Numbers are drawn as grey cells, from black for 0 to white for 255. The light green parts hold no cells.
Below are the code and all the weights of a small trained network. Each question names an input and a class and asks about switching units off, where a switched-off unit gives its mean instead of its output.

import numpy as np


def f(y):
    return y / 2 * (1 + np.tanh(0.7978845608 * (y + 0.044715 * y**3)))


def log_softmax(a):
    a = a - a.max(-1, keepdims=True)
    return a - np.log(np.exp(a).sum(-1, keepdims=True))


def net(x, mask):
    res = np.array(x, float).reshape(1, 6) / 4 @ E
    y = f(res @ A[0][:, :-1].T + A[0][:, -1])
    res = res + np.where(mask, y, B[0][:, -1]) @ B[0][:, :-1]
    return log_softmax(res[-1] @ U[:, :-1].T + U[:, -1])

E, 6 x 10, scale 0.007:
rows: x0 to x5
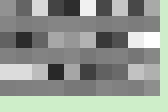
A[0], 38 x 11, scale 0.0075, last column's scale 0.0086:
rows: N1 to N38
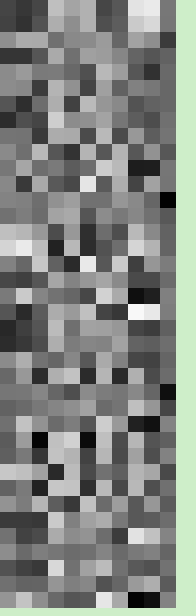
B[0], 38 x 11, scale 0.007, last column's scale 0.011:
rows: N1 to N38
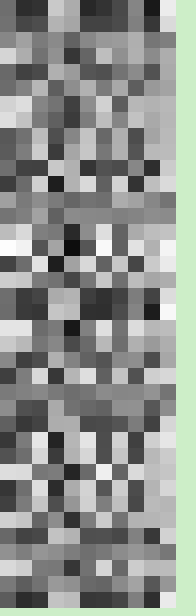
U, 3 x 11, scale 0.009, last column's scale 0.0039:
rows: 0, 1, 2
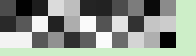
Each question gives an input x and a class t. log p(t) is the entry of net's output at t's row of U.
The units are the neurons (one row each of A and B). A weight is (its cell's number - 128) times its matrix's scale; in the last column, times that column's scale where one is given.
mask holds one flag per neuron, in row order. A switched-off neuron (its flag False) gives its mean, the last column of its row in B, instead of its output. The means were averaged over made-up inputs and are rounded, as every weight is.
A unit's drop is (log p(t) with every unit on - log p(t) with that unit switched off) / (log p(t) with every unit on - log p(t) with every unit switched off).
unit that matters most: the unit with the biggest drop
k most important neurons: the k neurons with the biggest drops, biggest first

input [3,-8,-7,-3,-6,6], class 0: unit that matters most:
N38
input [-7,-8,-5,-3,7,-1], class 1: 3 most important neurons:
N28, N24, N31
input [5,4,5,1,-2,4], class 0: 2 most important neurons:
N20, N1
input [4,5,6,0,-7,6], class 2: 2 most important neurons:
N7, N21
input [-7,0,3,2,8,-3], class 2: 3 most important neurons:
N16, N30, N15
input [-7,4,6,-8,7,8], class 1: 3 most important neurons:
N28, N24, N31
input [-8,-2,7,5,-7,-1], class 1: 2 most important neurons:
N28, N31
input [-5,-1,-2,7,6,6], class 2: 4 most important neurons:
N16, N30, N15, N17
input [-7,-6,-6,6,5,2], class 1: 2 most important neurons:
N28, N24
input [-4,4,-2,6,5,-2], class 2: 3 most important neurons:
N16, N30, N17
